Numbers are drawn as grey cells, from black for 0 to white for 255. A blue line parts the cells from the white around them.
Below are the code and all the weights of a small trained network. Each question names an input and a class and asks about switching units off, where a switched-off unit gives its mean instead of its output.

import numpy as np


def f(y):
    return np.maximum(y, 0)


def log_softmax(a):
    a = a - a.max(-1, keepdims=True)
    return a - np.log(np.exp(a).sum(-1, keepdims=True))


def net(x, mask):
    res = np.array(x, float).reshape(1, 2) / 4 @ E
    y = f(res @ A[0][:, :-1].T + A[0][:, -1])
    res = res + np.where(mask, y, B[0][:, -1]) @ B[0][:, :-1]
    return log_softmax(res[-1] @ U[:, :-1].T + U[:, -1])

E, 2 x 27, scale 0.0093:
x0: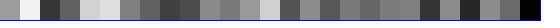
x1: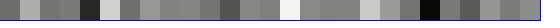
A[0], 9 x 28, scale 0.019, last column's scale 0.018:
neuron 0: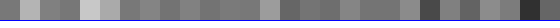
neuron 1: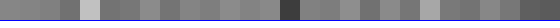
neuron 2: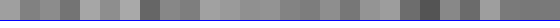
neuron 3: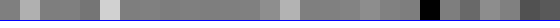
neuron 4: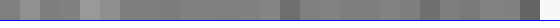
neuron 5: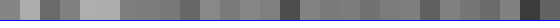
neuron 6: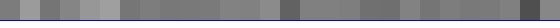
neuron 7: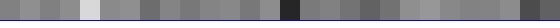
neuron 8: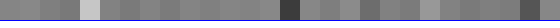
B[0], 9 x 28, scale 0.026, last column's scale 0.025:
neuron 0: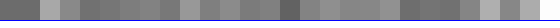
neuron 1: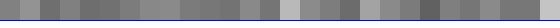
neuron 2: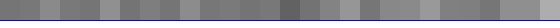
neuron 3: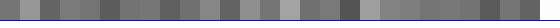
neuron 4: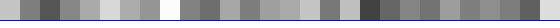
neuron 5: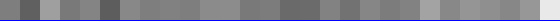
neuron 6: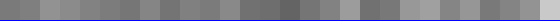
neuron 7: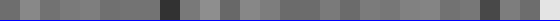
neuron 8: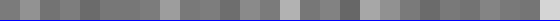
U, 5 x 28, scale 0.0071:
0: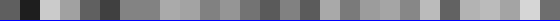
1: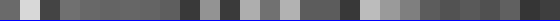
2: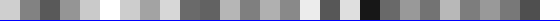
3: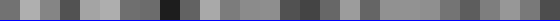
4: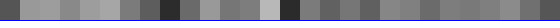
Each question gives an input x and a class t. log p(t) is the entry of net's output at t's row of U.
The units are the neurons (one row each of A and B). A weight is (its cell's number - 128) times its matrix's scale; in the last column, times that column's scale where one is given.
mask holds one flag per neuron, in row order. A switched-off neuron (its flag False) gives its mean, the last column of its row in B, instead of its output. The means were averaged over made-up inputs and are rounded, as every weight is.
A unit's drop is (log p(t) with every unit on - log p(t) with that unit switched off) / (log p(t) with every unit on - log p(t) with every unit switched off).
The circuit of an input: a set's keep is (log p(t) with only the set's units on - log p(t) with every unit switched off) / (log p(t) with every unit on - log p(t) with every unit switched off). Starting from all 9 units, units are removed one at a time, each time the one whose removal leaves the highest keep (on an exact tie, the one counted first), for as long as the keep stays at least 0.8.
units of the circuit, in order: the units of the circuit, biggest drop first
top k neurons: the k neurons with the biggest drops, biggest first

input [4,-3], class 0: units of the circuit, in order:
neuron 0
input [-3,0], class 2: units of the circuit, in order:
neuron 3; neuron 0
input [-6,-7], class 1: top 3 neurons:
neuron 4; neuron 0; neuron 5
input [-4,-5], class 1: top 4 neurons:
neuron 4; neuron 0; neuron 5; neuron 6
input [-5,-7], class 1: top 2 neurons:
neuron 4; neuron 0
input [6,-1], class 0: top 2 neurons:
neuron 0; neuron 5
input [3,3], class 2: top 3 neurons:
neuron 4; neuron 7; neuron 8
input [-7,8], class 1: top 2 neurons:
neuron 4; neuron 0
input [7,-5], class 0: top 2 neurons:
neuron 0; neuron 5
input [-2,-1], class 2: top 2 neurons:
neuron 3; neuron 0
